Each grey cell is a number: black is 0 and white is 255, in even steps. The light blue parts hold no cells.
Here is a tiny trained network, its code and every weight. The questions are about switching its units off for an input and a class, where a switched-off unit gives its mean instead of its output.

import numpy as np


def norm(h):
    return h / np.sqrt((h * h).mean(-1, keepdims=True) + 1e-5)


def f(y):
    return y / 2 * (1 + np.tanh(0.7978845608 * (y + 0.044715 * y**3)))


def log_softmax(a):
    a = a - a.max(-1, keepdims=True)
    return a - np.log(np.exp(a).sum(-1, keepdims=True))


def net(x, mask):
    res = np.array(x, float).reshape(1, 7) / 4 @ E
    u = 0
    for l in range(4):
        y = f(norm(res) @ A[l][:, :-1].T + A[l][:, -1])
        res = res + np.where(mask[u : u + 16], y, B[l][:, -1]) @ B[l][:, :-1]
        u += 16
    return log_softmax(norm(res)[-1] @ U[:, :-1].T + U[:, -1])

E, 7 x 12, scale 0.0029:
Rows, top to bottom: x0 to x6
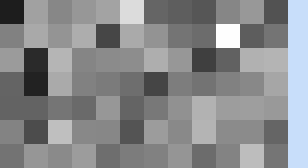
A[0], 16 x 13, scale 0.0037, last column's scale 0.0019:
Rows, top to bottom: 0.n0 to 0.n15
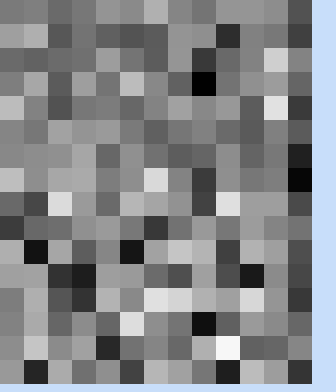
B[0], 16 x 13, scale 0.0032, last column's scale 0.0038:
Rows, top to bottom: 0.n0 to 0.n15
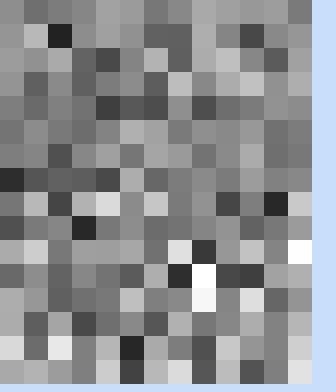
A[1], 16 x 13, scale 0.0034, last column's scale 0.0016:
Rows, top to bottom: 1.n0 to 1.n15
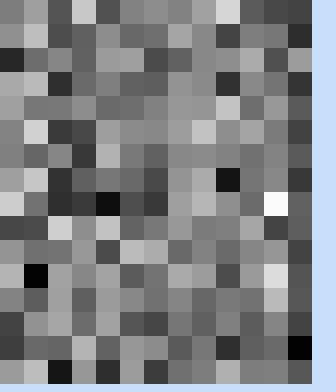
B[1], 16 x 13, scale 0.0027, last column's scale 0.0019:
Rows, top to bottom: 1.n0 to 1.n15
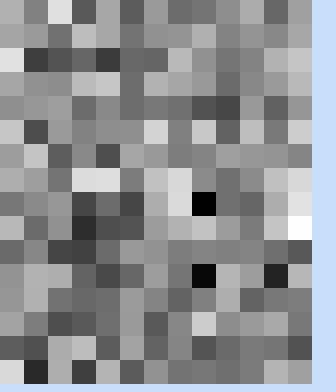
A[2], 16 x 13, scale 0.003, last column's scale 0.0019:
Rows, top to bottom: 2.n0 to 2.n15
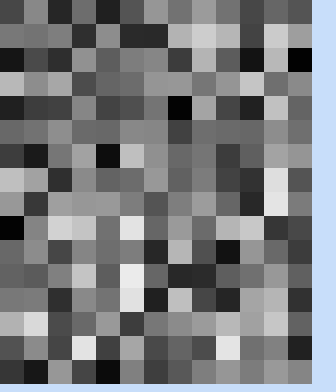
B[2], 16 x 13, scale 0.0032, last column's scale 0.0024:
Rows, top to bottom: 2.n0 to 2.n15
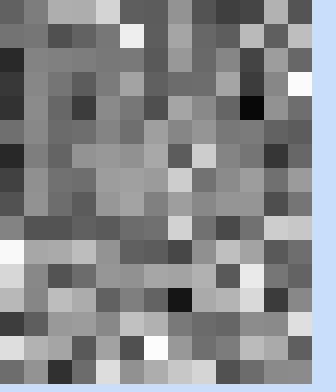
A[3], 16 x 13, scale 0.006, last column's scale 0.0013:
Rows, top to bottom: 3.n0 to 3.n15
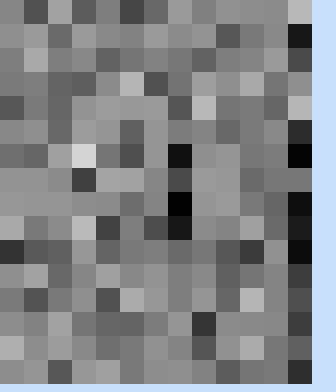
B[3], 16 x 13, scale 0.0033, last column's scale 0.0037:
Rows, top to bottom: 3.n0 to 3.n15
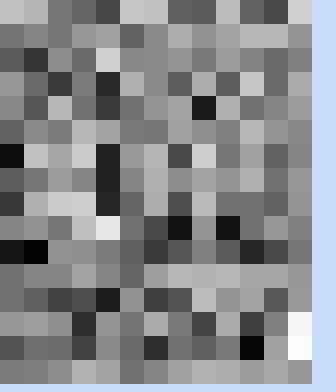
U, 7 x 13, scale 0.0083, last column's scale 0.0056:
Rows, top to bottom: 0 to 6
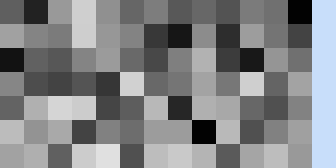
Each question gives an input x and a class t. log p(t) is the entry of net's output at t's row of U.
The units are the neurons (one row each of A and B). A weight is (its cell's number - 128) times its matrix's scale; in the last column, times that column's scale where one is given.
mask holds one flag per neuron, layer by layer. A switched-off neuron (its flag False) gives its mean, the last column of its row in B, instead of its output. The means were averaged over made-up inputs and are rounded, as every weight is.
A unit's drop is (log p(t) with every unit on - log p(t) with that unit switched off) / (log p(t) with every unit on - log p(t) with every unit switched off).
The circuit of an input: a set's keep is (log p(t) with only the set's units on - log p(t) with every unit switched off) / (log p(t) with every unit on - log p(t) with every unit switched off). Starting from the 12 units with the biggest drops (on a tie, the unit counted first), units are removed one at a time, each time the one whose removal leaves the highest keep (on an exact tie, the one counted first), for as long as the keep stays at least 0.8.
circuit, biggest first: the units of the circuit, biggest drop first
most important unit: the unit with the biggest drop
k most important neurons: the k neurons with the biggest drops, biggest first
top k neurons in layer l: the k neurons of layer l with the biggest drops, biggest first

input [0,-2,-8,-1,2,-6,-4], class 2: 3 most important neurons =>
[0.n11; 0.n10; 3.n10]
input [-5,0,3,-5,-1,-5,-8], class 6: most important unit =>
0.n11
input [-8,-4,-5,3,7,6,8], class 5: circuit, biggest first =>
[1.n11; 3.n0]
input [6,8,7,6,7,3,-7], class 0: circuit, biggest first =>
[0.n8; 3.n13]
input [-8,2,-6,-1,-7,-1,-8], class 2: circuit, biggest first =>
[0.n11; 0.n10; 0.n15; 2.n4]
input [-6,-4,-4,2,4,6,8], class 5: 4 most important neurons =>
[0.n8; 0.n11; 1.n11; 2.n15]
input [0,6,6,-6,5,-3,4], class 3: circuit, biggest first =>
[0.n12; 0.n15; 0.n7]
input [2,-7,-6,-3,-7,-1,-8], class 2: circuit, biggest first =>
[0.n11; 2.n4]
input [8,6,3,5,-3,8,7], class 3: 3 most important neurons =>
[0.n15; 0.n10; 3.n12]
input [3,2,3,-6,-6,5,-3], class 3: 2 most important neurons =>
[0.n7; 0.n15]
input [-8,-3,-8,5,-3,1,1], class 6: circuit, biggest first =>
[0.n1; 1.n7; 1.n3]
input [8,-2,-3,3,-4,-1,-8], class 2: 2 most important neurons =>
[0.n10; 0.n11]
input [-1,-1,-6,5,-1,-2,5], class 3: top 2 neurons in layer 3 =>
[3.n3; 3.n14]
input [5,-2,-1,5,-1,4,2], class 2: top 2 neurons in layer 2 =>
[2.n15; 2.n4]
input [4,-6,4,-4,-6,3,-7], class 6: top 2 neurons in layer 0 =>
[0.n14; 0.n11]
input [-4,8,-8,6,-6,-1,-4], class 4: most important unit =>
0.n14
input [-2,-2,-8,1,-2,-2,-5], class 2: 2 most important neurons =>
[0.n11; 0.n10]
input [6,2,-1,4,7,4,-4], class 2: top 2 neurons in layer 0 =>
[0.n10; 0.n15]
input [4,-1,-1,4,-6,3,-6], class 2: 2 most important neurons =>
[0.n10; 2.n4]
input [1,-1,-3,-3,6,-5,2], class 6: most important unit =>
1.n7
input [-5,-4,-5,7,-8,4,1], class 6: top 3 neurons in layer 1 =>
[1.n7; 1.n3; 1.n1]
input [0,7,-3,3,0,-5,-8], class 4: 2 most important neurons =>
[0.n14; 3.n8]
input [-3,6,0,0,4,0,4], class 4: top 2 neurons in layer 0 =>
[0.n10; 0.n8]
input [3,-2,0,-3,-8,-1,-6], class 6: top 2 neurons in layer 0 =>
[0.n11; 0.n13]
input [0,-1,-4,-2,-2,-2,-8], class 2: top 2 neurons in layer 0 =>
[0.n11; 0.n10]
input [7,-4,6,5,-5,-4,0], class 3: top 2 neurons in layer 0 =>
[0.n14; 0.n10]
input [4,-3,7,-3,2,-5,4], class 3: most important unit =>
0.n14
